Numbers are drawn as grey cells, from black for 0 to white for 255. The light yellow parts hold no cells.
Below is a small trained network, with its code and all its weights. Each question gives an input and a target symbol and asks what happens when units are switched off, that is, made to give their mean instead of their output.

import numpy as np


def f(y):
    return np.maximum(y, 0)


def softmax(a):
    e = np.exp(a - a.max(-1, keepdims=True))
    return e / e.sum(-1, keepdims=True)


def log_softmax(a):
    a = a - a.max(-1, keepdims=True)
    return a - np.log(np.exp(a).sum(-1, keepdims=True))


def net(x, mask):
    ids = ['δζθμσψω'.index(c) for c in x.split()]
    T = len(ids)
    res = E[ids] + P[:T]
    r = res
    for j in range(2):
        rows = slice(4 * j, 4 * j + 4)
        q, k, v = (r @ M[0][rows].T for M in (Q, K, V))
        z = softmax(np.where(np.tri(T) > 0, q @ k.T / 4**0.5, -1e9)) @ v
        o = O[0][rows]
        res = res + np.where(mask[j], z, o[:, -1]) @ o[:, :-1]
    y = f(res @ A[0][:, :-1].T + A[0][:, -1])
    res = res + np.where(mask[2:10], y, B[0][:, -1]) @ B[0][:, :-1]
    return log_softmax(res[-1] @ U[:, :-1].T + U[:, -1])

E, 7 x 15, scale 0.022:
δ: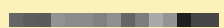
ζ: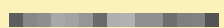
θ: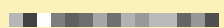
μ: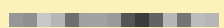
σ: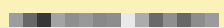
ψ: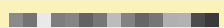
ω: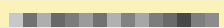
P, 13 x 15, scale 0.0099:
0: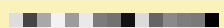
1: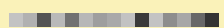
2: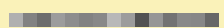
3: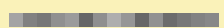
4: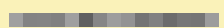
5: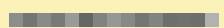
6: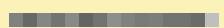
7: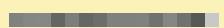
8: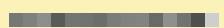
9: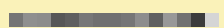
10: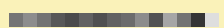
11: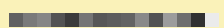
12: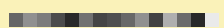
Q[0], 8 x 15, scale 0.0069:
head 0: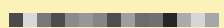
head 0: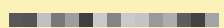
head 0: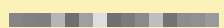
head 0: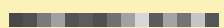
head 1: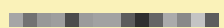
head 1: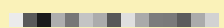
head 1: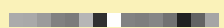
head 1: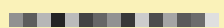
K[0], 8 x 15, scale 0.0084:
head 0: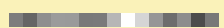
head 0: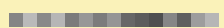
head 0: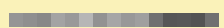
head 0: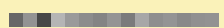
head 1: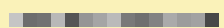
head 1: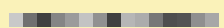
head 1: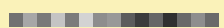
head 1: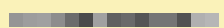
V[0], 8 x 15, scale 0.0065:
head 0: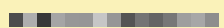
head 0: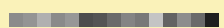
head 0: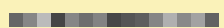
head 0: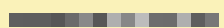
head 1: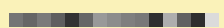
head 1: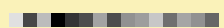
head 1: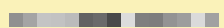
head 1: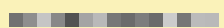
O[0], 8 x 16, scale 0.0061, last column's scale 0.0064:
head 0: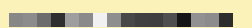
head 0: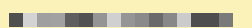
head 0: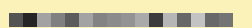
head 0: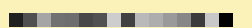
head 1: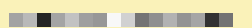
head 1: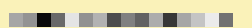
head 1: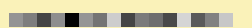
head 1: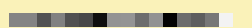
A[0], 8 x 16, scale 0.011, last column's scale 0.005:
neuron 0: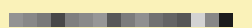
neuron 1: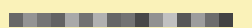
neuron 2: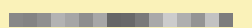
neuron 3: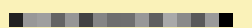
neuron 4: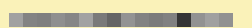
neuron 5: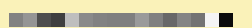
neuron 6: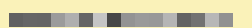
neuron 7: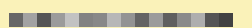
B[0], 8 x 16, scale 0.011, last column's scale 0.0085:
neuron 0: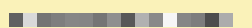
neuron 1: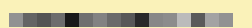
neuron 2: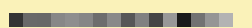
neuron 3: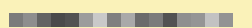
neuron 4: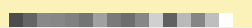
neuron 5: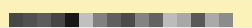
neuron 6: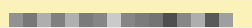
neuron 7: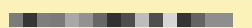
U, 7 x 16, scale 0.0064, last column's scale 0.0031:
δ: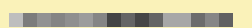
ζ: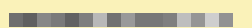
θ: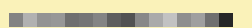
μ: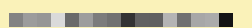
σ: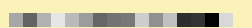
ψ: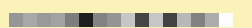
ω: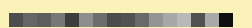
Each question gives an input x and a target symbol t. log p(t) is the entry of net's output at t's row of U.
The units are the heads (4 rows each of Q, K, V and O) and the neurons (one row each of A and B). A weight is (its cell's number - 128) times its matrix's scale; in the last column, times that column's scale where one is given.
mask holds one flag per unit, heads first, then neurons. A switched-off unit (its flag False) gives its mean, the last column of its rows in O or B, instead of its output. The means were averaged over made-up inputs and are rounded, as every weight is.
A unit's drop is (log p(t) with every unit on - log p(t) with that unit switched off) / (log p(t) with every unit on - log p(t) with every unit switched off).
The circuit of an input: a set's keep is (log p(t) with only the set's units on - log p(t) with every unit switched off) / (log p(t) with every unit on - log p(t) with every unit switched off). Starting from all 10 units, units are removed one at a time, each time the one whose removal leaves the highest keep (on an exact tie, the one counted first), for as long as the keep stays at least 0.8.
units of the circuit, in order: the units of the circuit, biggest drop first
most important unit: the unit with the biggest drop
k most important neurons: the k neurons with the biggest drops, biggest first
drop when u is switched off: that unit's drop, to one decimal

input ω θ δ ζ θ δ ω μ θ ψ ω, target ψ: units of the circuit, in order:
(head 1)
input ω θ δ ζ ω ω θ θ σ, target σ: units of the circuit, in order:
(head 1; neuron 7)
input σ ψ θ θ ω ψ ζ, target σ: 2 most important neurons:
(neuron 4; neuron 7)
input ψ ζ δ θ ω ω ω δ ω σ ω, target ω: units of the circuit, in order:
(neuron 5; head 1; head 0)
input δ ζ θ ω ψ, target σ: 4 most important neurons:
(neuron 4; neuron 7; neuron 2; neuron 1)
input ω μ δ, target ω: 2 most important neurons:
(neuron 1; neuron 4)
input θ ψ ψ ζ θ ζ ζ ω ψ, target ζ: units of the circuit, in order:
(neuron 3; head 0; head 1)
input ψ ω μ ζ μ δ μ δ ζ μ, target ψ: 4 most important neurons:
(neuron 2; neuron 0; neuron 7; neuron 5)
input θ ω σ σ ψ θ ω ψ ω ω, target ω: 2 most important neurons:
(neuron 5; neuron 6)
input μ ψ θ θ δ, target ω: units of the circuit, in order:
(head 0; neuron 1)
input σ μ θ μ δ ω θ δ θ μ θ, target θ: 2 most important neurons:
(neuron 0; neuron 4)
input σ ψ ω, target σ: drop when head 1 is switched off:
0.7
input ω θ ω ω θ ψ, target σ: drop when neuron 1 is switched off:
0.1
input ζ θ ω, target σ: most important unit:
head 0
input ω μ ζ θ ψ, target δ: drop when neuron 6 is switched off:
0.0
